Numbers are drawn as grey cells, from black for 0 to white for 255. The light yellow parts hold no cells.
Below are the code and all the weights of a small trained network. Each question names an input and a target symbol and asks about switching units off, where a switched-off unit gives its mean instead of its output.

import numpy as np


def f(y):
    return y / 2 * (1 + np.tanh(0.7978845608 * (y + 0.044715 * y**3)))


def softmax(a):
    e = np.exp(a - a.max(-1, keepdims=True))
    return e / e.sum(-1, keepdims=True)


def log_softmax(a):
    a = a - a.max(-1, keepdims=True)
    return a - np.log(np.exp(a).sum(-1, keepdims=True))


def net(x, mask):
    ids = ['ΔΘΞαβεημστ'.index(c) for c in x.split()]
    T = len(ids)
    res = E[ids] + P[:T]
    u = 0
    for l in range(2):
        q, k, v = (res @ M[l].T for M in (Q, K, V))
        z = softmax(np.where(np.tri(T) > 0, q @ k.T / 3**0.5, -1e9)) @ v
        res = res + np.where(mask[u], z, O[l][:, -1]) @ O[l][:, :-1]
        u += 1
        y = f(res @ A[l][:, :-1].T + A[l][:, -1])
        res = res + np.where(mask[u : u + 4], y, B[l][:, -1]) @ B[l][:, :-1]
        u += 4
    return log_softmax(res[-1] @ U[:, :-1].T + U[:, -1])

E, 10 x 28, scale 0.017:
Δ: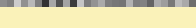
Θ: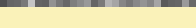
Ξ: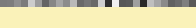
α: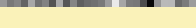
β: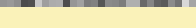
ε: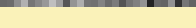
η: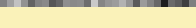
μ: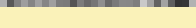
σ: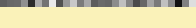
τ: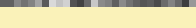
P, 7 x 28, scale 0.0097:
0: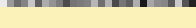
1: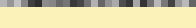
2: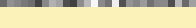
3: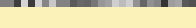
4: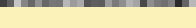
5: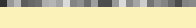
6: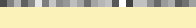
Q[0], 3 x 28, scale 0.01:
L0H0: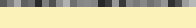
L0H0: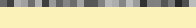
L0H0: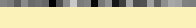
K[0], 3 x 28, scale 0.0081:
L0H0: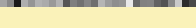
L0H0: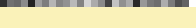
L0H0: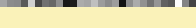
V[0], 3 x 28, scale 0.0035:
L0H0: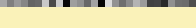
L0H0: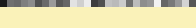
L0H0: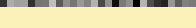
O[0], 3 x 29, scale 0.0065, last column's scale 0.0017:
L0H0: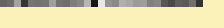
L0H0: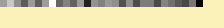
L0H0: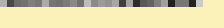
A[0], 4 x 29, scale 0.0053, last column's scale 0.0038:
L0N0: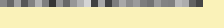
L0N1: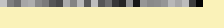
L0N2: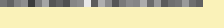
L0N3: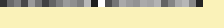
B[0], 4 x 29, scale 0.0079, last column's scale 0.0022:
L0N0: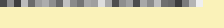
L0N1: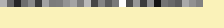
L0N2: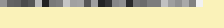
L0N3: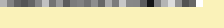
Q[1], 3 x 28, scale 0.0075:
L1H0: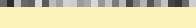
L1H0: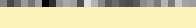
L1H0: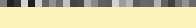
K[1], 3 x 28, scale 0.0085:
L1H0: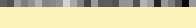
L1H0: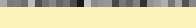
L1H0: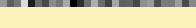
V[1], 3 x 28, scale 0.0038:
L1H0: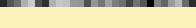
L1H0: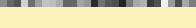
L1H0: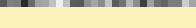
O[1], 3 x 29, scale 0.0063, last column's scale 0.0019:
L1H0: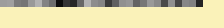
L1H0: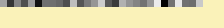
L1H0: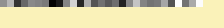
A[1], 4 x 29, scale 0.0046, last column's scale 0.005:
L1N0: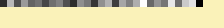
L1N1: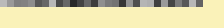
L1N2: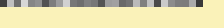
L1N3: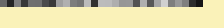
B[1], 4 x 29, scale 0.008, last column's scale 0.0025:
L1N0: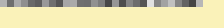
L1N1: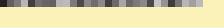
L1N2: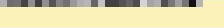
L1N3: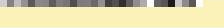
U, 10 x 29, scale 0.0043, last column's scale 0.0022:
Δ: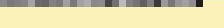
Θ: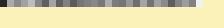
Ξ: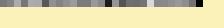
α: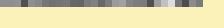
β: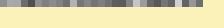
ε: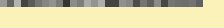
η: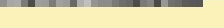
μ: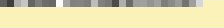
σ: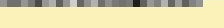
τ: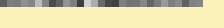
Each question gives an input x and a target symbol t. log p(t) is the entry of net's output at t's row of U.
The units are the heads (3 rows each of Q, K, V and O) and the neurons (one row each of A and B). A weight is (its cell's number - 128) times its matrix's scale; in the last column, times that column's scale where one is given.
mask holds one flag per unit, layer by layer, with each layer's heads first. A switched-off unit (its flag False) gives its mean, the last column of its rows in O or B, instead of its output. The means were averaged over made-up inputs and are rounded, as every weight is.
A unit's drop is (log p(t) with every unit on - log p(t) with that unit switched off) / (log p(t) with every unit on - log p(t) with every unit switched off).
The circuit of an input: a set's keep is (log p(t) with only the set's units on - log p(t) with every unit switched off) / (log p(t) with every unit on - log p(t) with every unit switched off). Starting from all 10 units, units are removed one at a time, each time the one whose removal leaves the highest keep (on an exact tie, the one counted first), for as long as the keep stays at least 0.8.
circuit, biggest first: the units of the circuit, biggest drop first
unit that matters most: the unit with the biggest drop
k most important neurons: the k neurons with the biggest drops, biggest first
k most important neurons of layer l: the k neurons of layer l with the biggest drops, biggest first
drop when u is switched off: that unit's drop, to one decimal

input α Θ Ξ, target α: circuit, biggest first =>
(L0N3 L0H0)
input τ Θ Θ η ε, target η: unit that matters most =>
L0H0
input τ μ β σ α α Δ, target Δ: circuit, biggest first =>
(L0H0 L0N1)
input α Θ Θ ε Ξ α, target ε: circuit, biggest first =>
(L1H0 L0H0)
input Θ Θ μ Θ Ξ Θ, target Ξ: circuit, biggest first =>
(L0H0 L1N0 L1H0)
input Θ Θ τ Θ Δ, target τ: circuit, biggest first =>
(L1H0 L0H0)
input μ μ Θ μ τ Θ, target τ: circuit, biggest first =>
(L0H0 L1H0)
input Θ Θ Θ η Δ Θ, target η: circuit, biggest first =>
(L1H0 L0H0 L1N3)
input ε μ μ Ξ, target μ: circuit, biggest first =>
(L0H0 L1H0)
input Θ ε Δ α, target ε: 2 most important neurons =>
(L1N3 L0N2)
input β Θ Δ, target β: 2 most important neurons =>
(L0N3 L1N3)
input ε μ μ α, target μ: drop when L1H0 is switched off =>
0.4
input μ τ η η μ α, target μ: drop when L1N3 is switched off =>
0.1
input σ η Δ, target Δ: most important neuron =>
(L0N1)
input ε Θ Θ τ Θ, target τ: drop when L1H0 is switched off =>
0.5
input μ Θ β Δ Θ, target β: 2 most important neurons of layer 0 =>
(L0N3 L0N0)
